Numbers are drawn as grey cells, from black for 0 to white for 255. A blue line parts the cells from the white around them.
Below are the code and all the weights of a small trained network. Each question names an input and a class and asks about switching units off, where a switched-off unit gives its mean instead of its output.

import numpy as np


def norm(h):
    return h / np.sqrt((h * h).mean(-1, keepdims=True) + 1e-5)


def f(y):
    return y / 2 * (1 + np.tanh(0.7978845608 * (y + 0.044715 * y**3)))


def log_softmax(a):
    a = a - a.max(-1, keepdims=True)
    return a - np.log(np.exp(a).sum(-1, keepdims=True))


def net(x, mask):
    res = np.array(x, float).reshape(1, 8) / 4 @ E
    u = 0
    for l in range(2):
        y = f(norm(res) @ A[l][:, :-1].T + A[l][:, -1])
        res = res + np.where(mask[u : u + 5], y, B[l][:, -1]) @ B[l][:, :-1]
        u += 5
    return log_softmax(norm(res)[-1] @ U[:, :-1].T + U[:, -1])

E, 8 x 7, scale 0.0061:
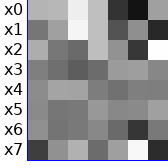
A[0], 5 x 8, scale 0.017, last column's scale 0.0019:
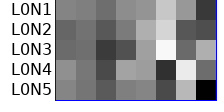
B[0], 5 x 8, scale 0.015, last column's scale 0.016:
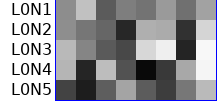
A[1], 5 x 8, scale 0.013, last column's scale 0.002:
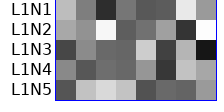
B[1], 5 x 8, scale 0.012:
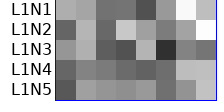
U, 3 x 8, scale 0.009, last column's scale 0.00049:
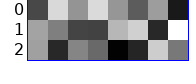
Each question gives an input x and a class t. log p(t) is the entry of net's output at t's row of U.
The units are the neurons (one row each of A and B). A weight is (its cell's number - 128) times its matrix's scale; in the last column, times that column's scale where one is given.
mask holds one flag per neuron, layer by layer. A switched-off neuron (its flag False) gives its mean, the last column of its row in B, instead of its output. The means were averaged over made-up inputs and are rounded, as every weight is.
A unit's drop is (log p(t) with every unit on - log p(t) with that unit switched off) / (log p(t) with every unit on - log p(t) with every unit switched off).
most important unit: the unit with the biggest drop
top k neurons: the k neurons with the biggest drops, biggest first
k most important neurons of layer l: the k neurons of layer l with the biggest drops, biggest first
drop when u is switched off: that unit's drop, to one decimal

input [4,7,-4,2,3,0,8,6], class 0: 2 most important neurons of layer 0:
L0N3, L0N4
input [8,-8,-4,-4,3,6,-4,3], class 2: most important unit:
L0N3
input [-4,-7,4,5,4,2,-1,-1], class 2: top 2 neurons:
L0N4, L0N5
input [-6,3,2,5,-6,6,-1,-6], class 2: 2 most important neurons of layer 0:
L0N4, L0N5
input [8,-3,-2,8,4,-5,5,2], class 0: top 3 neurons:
L0N4, L0N5, L0N3
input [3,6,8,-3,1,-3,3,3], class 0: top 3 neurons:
L0N4, L0N5, L1N5
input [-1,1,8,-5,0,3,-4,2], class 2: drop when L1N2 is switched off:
0.0
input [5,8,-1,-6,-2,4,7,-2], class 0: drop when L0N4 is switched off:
0.4
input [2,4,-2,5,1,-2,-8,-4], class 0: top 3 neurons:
L0N4, L0N3, L0N5
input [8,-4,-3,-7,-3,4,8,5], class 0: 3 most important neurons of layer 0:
L0N4, L0N3, L0N5
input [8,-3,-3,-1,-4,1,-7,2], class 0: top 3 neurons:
L0N4, L0N3, L0N5
